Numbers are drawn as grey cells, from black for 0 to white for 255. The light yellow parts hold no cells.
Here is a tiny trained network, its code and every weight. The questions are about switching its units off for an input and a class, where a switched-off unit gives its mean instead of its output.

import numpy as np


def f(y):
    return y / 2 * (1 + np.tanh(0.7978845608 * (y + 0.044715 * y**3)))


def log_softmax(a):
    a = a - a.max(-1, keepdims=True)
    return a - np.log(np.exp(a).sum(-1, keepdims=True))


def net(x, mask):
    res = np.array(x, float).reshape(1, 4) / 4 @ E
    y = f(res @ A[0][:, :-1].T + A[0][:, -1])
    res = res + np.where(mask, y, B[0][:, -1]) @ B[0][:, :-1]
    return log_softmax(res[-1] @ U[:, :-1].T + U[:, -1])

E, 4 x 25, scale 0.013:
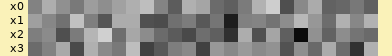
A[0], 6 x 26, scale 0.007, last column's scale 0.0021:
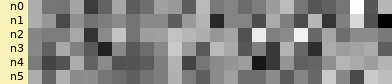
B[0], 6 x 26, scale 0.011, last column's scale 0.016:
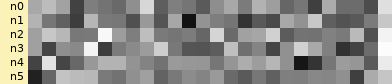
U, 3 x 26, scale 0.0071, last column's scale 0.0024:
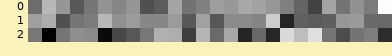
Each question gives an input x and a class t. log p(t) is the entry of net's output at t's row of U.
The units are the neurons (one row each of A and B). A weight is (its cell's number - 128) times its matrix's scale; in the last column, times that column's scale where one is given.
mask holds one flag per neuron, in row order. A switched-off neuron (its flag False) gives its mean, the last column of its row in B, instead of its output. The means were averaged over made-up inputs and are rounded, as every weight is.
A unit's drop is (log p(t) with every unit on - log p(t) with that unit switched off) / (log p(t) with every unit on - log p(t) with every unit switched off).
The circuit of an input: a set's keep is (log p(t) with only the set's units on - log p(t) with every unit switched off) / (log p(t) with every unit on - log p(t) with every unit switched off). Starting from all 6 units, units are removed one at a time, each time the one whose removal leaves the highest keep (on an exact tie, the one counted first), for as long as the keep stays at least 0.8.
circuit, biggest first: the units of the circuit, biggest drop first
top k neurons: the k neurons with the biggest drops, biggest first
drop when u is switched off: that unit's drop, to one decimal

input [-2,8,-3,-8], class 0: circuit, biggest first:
[n0]
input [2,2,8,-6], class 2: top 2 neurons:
[n1; n2]
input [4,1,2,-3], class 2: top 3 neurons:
[n2; n4; n1]
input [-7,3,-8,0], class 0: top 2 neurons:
[n2; n4]
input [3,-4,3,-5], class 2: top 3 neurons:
[n1; n2; n4]
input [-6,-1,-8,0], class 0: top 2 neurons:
[n2; n4]
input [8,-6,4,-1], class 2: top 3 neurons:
[n1; n2; n4]
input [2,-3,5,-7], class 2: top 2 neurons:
[n1; n2]
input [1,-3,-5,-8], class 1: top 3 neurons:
[n2; n5; n1]
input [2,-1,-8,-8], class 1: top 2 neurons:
[n2; n5]
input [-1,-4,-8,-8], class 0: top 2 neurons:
[n2; n0]
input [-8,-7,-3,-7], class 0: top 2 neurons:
[n4; n0]
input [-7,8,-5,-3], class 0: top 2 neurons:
[n4; n2]
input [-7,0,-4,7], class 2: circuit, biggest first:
[n3]
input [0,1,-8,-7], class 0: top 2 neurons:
[n2; n0]
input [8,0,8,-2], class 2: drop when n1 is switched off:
0.5
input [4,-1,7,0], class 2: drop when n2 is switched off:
0.5
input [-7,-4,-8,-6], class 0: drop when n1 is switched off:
0.0
